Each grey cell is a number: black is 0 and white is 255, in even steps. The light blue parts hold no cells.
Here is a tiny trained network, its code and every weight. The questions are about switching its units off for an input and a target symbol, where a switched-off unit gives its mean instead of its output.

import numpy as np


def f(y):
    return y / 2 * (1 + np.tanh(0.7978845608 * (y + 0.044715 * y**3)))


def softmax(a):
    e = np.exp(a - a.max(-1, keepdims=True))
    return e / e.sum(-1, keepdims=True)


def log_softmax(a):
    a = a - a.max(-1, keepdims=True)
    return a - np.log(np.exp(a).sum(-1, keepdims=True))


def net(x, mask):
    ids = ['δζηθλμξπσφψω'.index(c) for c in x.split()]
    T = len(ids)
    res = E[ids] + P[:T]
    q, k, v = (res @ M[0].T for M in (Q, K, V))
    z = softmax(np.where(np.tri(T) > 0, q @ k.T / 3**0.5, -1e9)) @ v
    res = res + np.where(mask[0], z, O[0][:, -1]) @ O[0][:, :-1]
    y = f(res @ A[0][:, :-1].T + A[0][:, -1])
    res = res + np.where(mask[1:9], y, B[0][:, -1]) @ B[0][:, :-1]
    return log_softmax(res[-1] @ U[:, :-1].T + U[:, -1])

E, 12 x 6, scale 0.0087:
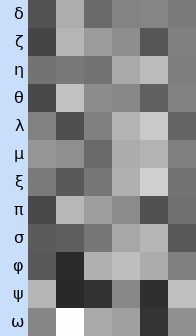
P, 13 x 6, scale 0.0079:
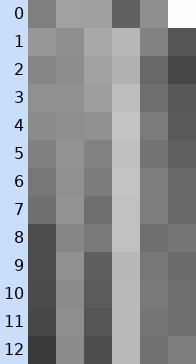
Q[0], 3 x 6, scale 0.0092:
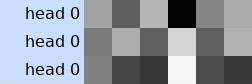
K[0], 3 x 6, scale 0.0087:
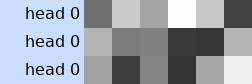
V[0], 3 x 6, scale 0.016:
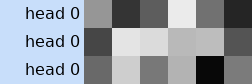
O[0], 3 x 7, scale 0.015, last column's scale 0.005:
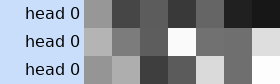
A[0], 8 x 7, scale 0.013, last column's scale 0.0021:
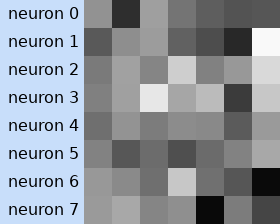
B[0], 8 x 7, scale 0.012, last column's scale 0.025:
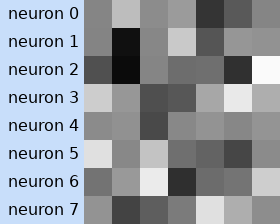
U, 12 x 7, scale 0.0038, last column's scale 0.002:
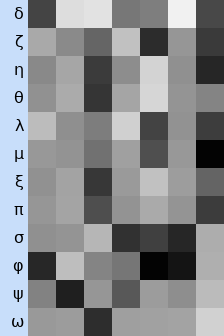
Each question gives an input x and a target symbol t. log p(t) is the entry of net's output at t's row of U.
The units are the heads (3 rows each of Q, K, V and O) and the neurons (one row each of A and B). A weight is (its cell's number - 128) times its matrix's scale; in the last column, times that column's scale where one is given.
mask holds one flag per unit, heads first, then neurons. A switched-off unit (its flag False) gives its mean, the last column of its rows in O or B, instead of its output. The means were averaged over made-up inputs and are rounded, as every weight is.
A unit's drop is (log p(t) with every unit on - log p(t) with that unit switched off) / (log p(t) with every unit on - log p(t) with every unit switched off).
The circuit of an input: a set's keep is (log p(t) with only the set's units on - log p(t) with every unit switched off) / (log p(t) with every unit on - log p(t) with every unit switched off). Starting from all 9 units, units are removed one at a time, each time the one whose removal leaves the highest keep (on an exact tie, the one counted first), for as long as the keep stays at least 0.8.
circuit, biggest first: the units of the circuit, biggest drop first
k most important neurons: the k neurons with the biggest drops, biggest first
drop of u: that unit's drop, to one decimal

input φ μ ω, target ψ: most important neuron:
[neuron 7]
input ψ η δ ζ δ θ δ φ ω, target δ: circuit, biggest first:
[head 0; neuron 2]
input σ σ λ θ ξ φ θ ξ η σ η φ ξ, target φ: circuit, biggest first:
[head 0; neuron 3; neuron 0]
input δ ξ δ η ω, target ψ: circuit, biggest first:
[neuron 2; head 0; neuron 7]
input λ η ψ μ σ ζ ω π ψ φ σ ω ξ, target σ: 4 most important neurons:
[neuron 5; neuron 3; neuron 0; neuron 7]
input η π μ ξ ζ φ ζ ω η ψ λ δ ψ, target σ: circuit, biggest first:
[head 0; neuron 5]
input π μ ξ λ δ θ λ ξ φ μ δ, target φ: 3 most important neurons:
[neuron 3; neuron 7; neuron 6]
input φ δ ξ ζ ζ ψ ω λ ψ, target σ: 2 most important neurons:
[neuron 5; neuron 3]
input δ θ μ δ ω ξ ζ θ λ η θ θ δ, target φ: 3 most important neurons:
[neuron 3; neuron 7; neuron 2]
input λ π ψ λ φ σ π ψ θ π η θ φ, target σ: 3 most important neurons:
[neuron 5; neuron 0; neuron 3]
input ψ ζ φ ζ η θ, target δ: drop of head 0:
0.9
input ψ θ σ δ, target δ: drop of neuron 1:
0.0
